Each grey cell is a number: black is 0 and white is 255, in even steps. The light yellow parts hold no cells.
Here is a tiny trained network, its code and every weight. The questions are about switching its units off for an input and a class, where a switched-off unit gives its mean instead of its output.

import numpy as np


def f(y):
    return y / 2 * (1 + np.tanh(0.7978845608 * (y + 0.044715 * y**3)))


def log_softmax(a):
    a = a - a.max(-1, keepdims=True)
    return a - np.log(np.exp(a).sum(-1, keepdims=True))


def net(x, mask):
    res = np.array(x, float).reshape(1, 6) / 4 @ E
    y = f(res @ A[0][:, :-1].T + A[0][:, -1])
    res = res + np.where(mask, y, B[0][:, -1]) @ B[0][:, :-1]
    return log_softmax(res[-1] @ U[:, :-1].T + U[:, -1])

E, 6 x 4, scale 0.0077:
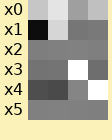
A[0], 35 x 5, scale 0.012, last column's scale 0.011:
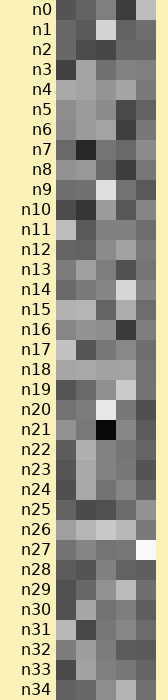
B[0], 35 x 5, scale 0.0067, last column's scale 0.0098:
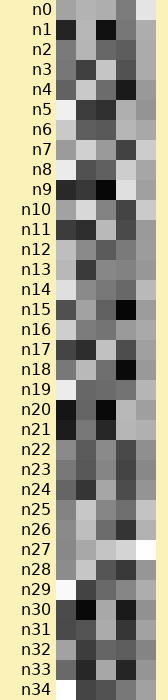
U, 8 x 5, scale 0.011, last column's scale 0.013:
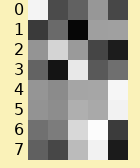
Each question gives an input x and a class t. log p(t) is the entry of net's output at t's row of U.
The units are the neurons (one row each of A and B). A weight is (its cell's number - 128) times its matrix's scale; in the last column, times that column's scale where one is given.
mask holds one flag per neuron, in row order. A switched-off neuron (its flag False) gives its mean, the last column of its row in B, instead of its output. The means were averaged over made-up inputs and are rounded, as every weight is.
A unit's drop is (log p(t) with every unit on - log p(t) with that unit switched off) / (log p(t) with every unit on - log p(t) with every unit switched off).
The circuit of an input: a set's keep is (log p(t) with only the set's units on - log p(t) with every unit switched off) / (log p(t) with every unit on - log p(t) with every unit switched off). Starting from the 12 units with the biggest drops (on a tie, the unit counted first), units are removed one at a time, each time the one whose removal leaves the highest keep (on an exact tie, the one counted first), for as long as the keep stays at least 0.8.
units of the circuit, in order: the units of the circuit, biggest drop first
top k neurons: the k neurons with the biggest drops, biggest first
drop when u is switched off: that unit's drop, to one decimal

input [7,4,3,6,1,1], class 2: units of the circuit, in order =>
n26
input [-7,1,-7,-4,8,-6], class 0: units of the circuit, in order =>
n29, n19
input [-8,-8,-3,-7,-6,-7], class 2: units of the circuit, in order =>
n7, n25
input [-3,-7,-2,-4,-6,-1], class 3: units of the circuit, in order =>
n17, n11
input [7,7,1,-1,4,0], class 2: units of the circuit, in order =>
n26, n15
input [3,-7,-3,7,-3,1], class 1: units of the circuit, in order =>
n20, n9, n1
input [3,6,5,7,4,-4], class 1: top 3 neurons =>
n20, n9, n1
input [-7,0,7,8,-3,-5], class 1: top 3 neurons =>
n9, n1, n20
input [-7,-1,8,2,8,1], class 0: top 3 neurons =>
n29, n34, n19
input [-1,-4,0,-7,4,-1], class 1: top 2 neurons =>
n21, n0
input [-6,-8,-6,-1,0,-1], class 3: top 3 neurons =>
n17, n11, n31
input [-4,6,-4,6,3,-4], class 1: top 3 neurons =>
n1, n9, n20
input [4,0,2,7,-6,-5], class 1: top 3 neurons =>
n20, n9, n1
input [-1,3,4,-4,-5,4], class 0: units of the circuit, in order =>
n8
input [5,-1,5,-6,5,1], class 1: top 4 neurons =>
n21, n15, n0, n7
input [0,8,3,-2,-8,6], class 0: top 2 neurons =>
n8, n5
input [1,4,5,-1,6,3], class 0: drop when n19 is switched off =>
0.2
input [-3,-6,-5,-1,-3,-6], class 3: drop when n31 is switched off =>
0.2
